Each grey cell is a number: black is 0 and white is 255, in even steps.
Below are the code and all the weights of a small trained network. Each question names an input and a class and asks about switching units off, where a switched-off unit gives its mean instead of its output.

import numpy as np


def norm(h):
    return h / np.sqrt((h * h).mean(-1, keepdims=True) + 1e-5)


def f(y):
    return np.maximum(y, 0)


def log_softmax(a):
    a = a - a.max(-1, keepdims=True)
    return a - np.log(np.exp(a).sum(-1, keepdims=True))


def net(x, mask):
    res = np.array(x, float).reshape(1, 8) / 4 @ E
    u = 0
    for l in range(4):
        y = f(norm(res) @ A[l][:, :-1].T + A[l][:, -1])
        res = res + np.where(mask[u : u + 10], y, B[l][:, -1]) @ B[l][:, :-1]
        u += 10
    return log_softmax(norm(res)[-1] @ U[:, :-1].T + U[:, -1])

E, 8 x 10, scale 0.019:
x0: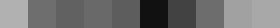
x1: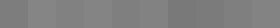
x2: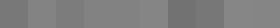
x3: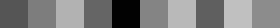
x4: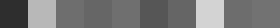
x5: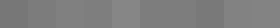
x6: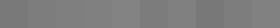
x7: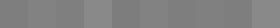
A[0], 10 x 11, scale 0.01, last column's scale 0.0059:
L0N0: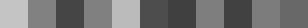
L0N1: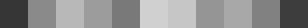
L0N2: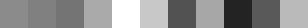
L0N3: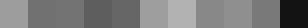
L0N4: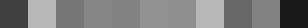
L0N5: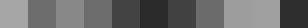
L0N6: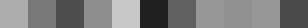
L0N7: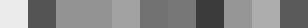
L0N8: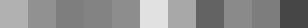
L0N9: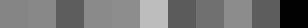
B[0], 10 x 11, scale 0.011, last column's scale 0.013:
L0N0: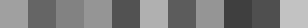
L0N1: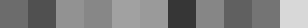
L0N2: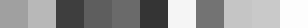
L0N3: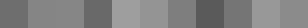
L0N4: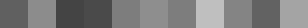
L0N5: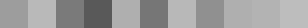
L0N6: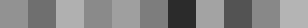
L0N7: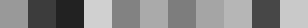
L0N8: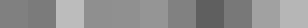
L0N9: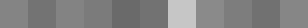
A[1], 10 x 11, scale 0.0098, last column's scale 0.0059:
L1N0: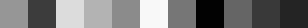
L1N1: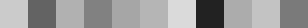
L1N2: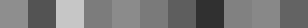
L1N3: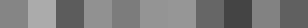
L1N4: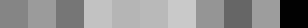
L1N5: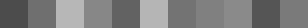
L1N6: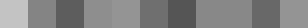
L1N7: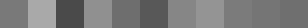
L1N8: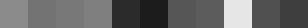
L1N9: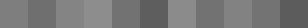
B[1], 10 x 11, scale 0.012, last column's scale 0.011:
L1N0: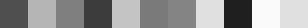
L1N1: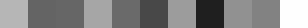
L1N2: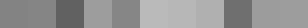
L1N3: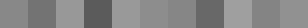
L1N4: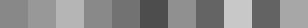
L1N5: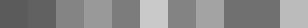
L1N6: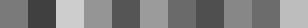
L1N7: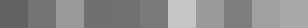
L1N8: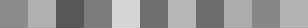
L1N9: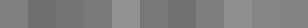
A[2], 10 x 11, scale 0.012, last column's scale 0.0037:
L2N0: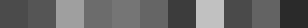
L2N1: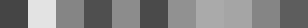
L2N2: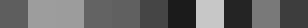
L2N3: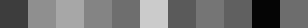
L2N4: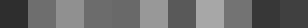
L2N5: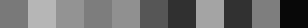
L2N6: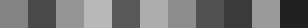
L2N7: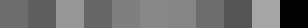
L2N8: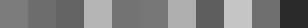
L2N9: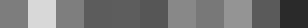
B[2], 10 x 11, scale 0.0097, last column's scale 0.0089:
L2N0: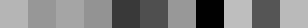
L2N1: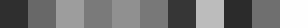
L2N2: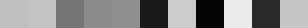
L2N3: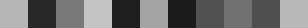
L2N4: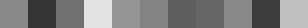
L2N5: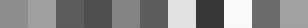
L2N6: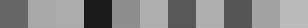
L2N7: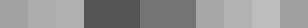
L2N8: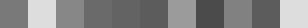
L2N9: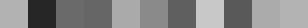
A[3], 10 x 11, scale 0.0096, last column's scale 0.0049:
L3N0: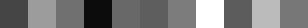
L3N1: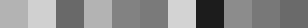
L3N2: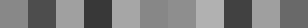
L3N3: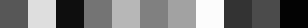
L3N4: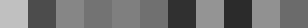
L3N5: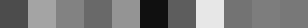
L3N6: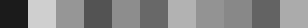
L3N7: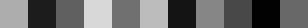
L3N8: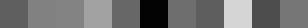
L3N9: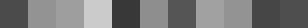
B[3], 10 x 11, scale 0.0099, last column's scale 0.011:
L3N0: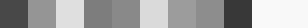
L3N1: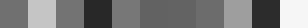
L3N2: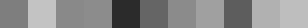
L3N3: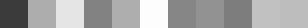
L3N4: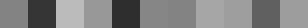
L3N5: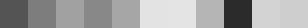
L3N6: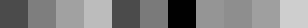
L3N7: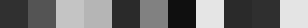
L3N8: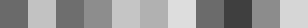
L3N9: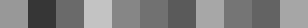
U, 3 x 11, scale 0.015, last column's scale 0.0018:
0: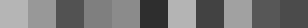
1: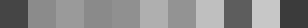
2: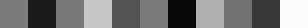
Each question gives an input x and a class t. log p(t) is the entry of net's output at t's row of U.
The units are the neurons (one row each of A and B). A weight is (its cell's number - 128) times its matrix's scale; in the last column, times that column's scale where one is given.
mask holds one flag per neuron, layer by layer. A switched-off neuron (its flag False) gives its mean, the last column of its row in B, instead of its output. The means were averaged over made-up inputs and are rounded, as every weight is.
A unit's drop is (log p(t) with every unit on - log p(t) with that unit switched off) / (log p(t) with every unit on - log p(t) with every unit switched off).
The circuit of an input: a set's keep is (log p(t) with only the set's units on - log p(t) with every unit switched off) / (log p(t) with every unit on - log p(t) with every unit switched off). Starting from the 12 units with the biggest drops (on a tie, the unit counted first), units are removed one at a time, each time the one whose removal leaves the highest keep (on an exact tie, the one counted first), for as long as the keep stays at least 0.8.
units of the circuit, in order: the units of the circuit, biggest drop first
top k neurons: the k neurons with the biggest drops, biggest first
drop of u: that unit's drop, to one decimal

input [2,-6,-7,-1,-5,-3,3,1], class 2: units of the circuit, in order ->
(L0N7)
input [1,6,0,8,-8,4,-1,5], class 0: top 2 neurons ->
(L1N1 L0N0)
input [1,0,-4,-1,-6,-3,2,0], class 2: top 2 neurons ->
(L0N7 L0N2)
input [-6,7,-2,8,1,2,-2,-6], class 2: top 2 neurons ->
(L2N3 L2N4)
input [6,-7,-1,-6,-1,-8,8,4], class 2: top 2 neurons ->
(L0N7 L1N0)
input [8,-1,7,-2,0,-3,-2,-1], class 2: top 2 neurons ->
(L1N0 L0N7)
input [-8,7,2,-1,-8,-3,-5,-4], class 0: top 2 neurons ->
(L0N2 L1N1)
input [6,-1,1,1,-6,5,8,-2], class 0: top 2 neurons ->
(L0N5 L0N1)
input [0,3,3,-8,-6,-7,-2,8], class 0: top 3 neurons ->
(L0N2 L0N1 L2N1)
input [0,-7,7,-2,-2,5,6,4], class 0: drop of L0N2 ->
1.3
